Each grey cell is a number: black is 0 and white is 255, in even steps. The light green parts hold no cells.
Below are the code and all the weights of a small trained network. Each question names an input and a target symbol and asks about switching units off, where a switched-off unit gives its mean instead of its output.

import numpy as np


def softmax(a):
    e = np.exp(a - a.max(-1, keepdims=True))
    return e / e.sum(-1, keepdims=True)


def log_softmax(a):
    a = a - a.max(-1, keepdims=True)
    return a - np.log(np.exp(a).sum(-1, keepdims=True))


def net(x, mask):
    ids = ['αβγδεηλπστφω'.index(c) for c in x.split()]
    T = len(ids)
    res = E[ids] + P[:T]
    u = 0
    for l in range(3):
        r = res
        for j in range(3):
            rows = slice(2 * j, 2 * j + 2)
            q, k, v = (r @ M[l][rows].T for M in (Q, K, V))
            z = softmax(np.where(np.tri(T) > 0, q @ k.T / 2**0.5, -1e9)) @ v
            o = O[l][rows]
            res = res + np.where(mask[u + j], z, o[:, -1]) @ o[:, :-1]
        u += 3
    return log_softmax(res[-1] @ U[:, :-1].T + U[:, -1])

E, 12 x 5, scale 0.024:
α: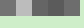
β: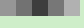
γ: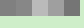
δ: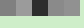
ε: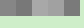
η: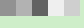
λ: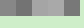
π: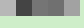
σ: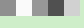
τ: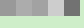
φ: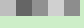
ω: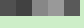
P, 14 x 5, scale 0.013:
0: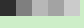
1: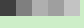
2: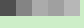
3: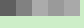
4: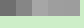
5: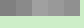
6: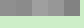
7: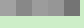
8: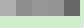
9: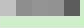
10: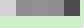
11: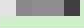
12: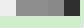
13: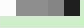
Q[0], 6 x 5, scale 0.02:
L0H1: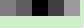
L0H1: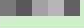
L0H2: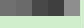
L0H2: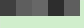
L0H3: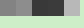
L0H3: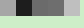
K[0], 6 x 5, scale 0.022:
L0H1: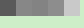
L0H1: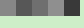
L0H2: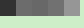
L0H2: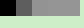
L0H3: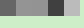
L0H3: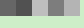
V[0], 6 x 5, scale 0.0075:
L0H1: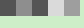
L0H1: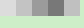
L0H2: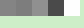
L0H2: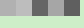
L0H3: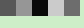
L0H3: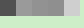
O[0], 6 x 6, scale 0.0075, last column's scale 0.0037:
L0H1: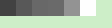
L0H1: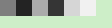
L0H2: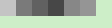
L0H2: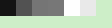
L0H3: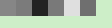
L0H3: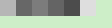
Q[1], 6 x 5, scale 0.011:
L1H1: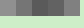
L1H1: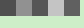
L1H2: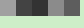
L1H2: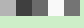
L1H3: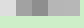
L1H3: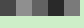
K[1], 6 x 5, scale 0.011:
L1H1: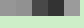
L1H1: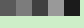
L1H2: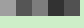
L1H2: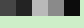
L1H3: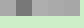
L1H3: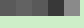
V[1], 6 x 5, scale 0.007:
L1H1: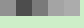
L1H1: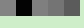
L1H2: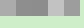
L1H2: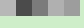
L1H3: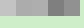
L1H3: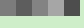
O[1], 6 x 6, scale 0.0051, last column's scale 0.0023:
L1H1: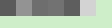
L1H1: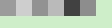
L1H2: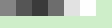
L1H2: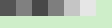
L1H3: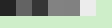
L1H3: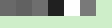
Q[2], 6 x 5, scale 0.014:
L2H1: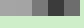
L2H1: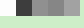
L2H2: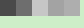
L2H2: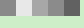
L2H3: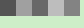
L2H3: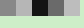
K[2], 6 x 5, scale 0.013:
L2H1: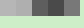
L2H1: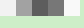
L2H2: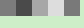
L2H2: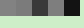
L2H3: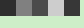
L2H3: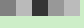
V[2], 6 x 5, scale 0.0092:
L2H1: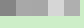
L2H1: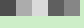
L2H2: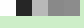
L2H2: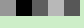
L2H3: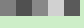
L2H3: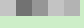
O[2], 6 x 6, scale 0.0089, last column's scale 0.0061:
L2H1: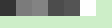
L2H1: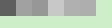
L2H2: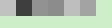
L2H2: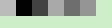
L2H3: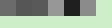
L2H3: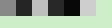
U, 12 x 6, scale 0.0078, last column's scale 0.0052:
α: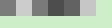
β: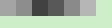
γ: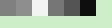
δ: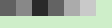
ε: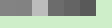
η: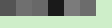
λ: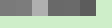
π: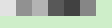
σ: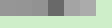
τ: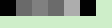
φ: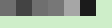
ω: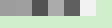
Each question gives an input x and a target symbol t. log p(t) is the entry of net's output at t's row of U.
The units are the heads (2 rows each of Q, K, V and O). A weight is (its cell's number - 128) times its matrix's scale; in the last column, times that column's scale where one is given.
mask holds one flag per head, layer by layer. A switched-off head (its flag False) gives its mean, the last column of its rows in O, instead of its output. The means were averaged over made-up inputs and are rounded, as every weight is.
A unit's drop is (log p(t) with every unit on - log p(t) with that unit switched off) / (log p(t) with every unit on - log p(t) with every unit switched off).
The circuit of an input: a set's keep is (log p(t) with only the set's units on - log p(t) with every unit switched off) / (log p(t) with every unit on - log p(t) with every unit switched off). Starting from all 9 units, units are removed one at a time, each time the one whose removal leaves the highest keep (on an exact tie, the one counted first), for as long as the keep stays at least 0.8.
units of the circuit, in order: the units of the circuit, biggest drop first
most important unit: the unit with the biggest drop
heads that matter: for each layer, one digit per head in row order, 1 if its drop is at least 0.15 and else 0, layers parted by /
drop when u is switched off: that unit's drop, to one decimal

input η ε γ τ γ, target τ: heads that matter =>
010 / 000 / 100
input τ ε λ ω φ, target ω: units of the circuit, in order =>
L0H1; L2H3
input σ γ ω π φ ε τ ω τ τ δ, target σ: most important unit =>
L0H1
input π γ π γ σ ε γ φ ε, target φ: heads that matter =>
010 / 000 / 010
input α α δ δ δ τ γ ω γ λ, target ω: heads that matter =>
100 / 000 / 011
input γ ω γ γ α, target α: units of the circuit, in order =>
L2H2; L0H2
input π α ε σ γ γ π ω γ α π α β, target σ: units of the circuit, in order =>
L2H3; L2H2; L0H2; L0H1
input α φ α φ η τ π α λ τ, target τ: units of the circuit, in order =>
L0H2; L2H1
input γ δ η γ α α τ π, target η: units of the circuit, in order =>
L2H1; L0H1
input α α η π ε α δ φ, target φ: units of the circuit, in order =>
L2H2; L0H2; L0H1
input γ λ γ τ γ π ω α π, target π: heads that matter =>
000 / 000 / 100
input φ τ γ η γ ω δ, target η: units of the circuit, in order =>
L2H3; L0H1
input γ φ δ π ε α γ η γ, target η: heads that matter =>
001 / 000 / 100
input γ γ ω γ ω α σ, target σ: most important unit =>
L2H3
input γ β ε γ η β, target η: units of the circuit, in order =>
L2H1; L2H3
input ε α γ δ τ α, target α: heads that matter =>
000 / 000 / 010
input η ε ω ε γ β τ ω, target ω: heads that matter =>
100 / 000 / 001
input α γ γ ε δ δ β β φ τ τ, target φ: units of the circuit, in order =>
L2H2; L0H2
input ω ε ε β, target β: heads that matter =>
010 / 000 / 100
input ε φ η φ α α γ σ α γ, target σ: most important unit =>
L0H2
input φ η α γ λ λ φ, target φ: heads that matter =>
111 / 000 / 010
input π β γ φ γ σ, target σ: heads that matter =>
000 / 000 / 101
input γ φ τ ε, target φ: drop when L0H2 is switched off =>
0.1
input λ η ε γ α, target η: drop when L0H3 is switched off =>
0.0
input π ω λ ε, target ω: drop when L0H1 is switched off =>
0.4
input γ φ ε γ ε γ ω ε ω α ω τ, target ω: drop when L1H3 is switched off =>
-0.1
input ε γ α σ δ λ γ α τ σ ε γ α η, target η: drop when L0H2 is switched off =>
0.2
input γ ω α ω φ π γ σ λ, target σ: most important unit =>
L0H2
